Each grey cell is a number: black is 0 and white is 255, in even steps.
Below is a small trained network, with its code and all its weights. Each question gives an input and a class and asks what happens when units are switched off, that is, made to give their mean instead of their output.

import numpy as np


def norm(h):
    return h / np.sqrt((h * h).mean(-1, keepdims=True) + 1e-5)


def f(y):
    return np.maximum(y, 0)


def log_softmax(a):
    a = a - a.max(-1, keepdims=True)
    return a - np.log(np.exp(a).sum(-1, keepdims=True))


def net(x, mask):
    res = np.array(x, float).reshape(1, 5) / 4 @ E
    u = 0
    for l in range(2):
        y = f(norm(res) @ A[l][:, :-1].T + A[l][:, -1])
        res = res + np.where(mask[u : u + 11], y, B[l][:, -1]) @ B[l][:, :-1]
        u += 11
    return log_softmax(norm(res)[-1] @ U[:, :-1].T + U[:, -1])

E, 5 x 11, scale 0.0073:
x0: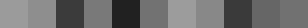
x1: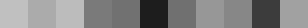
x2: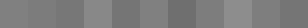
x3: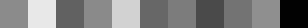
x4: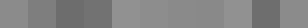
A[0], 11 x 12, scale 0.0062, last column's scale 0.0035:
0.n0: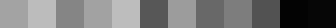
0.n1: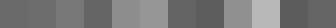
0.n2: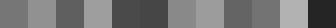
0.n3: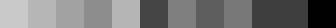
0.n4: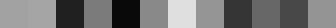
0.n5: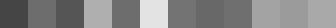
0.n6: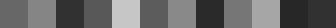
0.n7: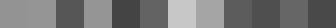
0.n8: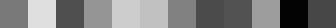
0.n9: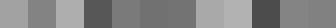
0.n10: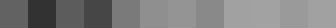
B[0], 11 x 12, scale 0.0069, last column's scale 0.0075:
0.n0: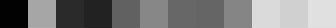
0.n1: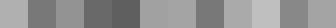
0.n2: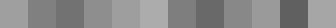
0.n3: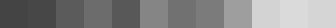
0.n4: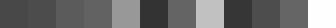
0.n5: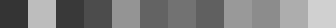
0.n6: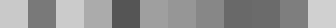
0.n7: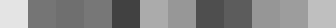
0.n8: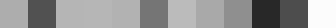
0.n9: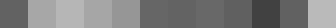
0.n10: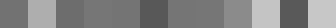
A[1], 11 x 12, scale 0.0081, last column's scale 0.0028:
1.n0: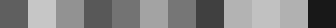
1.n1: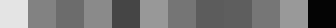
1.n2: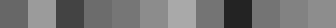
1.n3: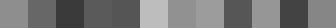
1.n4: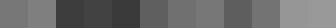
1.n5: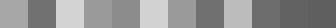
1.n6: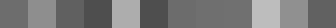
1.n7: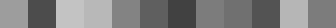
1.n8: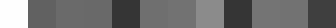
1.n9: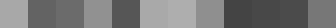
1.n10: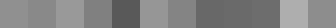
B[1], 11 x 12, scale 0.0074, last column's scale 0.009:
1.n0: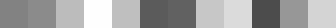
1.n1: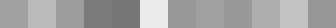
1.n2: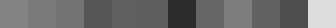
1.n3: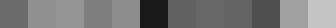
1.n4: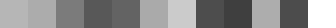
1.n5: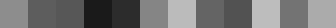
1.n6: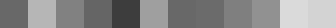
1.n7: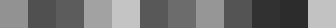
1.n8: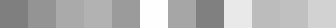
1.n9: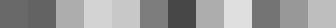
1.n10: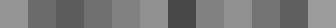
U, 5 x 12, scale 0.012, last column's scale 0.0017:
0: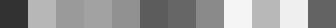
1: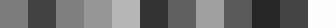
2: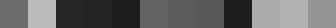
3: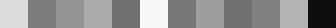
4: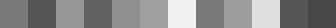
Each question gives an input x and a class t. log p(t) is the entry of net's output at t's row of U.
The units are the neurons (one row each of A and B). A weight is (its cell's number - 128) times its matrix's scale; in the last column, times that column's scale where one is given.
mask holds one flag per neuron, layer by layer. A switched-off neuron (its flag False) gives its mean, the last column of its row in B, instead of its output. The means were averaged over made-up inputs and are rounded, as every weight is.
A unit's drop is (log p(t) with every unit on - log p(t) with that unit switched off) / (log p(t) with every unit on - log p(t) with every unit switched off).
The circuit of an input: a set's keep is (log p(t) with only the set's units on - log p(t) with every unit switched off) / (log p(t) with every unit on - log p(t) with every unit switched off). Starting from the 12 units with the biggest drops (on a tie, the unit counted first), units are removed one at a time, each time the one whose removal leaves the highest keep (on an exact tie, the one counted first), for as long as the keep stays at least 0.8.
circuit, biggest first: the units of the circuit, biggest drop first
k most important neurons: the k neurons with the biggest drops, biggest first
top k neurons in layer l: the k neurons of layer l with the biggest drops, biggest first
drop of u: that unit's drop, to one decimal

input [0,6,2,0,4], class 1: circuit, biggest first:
[1.n7]
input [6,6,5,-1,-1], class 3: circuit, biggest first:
[1.n8; 0.n7]
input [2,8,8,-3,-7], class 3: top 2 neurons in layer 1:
[1.n8; 1.n1]
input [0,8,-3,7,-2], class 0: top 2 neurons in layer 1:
[1.n0; 1.n5]
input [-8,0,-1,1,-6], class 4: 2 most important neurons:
[0.n0; 0.n5]
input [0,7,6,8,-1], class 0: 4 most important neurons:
[0.n0; 0.n4; 1.n0; 0.n3]
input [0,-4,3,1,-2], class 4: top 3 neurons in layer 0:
[0.n8; 0.n1; 0.n4]
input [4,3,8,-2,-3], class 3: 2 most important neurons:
[1.n8; 0.n7]
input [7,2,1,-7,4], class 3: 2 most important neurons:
[0.n0; 1.n8]
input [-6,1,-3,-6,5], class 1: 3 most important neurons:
[0.n0; 1.n7; 0.n3]
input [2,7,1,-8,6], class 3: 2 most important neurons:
[1.n8; 0.n8]
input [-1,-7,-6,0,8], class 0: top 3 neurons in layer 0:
[0.n5; 0.n4; 0.n10]
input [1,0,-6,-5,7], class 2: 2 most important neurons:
[0.n8; 0.n6]
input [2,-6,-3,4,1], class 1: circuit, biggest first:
[0.n8]
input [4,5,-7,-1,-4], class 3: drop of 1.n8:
0.3
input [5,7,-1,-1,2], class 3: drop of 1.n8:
0.2
